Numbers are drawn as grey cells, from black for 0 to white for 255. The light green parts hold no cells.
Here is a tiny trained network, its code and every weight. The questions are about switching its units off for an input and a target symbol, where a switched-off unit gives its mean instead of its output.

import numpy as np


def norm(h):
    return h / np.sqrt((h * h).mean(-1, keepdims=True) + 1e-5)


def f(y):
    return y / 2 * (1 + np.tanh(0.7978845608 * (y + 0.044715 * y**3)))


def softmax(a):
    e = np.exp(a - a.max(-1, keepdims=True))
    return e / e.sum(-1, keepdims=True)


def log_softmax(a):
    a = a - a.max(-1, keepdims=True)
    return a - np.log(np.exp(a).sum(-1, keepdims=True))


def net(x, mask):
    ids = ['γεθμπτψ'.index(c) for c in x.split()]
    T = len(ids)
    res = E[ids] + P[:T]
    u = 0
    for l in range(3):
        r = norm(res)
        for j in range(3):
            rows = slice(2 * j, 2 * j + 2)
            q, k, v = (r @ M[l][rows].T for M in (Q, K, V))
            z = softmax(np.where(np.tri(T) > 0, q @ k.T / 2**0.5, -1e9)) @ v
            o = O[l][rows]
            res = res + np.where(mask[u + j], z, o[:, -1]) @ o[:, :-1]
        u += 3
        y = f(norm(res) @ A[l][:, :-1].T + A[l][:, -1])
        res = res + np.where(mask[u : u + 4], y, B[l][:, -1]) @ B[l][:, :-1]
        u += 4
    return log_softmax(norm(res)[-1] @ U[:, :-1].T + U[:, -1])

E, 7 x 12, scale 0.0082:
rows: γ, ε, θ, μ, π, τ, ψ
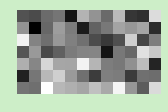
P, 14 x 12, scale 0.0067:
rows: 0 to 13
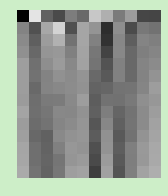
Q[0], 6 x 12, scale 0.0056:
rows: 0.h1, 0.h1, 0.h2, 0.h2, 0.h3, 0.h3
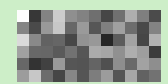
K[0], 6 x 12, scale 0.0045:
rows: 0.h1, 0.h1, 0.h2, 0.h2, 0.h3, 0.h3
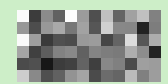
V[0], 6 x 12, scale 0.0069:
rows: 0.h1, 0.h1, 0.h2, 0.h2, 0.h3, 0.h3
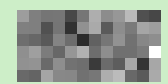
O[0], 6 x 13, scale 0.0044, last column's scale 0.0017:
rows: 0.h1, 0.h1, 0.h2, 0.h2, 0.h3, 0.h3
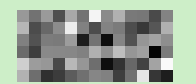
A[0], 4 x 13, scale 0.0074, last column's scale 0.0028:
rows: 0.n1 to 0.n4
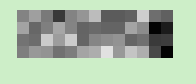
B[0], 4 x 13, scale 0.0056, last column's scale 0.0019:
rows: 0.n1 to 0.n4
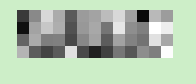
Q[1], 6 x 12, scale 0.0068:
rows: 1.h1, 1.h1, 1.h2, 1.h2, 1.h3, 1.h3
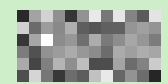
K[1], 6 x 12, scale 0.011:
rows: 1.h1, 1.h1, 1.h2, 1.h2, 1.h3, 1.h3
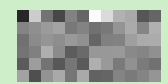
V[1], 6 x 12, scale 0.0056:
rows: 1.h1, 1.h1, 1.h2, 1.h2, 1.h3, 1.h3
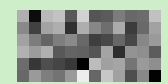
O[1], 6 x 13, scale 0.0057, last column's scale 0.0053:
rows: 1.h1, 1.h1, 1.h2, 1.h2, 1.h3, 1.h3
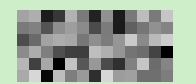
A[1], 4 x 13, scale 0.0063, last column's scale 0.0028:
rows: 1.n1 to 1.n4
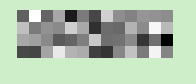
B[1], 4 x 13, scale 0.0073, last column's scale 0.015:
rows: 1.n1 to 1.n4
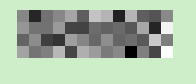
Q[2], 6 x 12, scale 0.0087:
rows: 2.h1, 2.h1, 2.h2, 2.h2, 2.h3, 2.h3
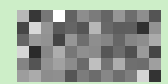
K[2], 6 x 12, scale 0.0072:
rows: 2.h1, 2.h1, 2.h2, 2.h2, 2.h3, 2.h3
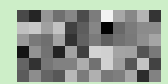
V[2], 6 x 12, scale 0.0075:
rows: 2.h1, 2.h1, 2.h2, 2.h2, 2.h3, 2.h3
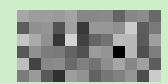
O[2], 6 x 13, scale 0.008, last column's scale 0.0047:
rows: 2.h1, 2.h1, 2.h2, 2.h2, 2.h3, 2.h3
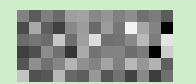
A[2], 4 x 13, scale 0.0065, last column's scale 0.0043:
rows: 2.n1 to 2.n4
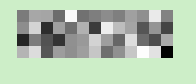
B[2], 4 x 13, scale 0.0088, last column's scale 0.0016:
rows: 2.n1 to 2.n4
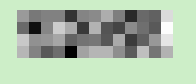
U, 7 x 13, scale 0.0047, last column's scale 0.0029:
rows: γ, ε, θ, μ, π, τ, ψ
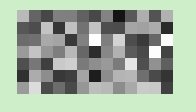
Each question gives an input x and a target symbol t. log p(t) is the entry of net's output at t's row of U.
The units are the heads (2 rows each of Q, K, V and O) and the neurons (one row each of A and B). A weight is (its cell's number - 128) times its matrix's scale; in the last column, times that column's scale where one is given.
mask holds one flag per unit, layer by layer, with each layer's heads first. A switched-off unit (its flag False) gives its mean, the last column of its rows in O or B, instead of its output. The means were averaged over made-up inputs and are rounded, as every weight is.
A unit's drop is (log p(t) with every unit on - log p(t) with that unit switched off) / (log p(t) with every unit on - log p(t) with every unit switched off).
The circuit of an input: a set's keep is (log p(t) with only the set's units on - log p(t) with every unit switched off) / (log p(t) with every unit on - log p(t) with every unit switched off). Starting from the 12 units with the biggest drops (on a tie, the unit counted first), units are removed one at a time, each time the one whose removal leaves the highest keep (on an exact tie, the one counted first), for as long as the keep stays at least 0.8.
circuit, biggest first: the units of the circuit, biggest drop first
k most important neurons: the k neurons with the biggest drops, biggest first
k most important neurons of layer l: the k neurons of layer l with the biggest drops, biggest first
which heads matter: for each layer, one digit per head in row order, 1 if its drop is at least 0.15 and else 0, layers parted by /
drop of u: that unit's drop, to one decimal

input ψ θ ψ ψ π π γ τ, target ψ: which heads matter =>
001 / 101 / 110
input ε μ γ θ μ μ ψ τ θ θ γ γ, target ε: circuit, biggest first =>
[1.h3, 0.h2, 2.h3]
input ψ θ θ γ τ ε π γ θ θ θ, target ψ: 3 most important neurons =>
[0.n4, 1.n4, 2.n4]
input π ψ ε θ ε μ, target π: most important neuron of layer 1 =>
[1.n1]
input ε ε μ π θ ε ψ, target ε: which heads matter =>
010 / 001 / 000
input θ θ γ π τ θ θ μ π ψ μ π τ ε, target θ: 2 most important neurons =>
[0.n2, 0.n4]
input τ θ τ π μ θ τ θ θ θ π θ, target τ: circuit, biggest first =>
[2.h2, 1.n1, 0.h1, 2.h3]
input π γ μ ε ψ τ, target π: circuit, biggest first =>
[1.h3, 1.n1, 2.h3]
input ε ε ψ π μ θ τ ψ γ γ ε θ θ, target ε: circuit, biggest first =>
[1.h3, 0.h2, 2.h3]
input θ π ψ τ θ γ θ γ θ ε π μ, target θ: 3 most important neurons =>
[0.n1, 0.n4, 1.n4]
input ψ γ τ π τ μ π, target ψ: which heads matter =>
001 / 100 / 110
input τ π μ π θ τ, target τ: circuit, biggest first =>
[2.h2, 1.n1, 2.h3, 0.h1]
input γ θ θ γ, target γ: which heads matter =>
101 / 000 / 000
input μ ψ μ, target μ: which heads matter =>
000 / 000 / 011
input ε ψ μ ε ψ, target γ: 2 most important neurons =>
[0.n4, 0.n2]
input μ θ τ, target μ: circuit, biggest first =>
[2.h2, 2.h3]
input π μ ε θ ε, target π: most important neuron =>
[0.n4]
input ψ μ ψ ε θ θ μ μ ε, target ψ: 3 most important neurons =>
[0.n4, 1.n4, 2.n4]
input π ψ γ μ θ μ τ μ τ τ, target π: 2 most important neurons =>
[0.n4, 1.n1]
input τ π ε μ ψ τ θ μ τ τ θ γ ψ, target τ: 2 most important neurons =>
[1.n1, 1.n4]
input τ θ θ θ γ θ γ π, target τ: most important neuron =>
[1.n1]
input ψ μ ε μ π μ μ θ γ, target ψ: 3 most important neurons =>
[0.n4, 1.n4, 2.n4]
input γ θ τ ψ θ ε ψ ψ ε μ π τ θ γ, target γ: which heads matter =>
001 / 000 / 000
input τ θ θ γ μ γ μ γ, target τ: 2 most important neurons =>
[1.n1, 1.n4]
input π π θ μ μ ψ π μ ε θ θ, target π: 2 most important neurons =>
[0.n4, 1.n1]
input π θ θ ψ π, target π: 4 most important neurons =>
[0.n4, 1.n1, 2.n2, 1.n4]
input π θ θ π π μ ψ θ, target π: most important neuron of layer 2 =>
[2.n2]
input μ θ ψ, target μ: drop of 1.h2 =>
0.1
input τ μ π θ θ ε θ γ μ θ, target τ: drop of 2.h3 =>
0.1
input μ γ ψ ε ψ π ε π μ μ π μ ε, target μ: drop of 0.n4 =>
0.0
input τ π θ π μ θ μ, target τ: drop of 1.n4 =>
0.2
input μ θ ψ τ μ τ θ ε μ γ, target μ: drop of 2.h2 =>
0.9
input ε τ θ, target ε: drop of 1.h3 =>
0.9
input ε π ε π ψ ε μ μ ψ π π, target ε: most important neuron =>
[0.n4]
